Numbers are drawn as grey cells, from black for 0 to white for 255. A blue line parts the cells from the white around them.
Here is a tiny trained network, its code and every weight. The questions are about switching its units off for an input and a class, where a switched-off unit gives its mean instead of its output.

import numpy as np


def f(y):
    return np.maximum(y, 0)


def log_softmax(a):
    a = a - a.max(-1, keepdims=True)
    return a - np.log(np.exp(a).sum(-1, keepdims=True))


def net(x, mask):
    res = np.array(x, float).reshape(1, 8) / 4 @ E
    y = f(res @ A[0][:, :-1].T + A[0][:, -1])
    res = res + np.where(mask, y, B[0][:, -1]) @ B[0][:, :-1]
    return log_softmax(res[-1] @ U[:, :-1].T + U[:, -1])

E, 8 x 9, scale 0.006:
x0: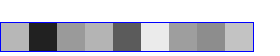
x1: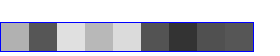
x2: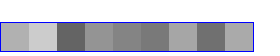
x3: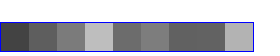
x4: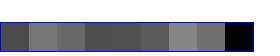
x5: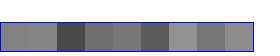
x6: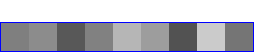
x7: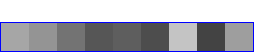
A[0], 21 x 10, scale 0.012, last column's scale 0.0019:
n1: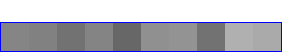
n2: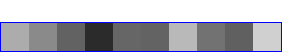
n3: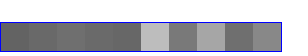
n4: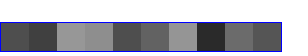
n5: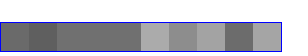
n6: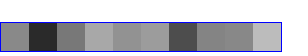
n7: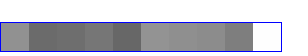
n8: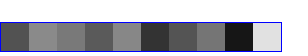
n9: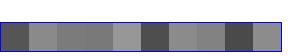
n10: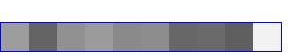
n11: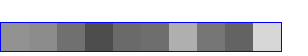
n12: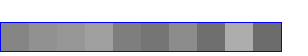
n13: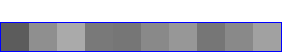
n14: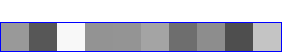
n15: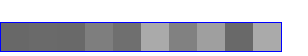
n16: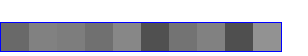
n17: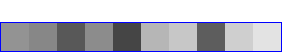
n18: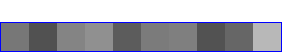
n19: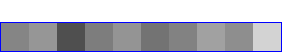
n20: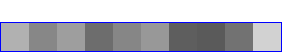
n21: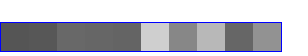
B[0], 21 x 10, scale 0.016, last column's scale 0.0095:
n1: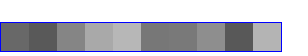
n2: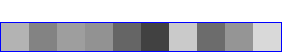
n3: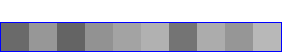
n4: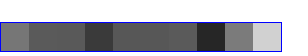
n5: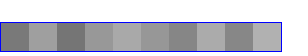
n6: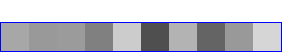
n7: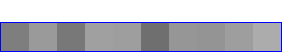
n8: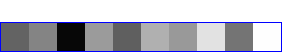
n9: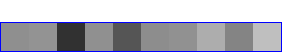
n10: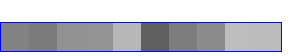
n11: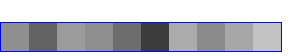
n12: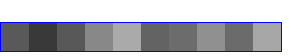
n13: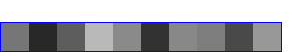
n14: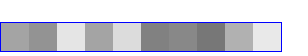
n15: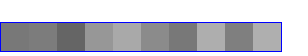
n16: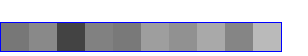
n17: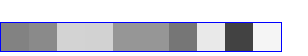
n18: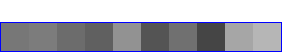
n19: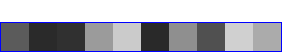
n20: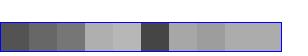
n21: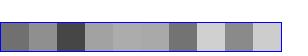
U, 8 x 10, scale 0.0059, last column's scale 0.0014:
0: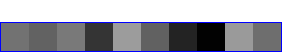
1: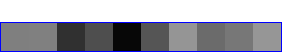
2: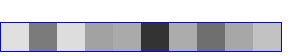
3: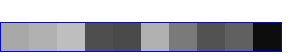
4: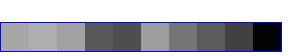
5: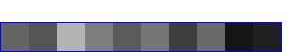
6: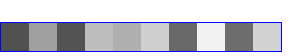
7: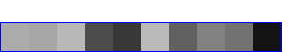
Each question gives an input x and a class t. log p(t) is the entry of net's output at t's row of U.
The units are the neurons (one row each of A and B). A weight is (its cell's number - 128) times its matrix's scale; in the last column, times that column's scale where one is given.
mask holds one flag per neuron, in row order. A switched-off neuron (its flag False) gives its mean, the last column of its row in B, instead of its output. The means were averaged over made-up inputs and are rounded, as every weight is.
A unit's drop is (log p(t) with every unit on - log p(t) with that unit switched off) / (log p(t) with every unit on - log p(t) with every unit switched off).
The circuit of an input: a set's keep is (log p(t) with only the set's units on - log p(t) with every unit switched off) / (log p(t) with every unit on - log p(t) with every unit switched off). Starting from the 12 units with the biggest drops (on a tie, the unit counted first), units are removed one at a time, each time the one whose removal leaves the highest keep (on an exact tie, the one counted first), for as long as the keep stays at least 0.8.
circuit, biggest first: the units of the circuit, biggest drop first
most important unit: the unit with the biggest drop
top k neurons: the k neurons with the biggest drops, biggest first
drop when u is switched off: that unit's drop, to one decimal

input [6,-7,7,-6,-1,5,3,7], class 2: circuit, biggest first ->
[n2]
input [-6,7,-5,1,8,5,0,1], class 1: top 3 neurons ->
[n4, n17, n21]
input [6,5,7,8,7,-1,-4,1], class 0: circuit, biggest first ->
[n4, n18]
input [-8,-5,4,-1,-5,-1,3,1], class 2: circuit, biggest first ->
[n8, n21]
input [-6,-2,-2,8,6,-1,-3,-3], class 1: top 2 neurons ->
[n4, n17]
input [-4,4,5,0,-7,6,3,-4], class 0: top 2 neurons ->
[n17, n8]
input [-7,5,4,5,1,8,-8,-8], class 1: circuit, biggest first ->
[n17, n4, n14]
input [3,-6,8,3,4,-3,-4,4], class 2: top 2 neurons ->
[n8, n2]
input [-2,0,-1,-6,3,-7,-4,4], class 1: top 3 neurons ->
[n8, n17, n6]
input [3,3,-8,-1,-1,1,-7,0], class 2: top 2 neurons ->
[n14, n6]
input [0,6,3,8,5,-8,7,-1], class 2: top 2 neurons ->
[n14, n6]
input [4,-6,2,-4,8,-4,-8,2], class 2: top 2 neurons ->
[n2, n11]
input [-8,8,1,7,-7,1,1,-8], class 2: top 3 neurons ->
[n6, n14, n21]
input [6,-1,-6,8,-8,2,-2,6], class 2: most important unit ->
n8
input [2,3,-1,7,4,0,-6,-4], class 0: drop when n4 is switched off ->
0.3
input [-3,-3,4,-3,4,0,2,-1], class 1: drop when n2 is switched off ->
0.2
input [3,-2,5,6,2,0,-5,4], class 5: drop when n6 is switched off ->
0.2
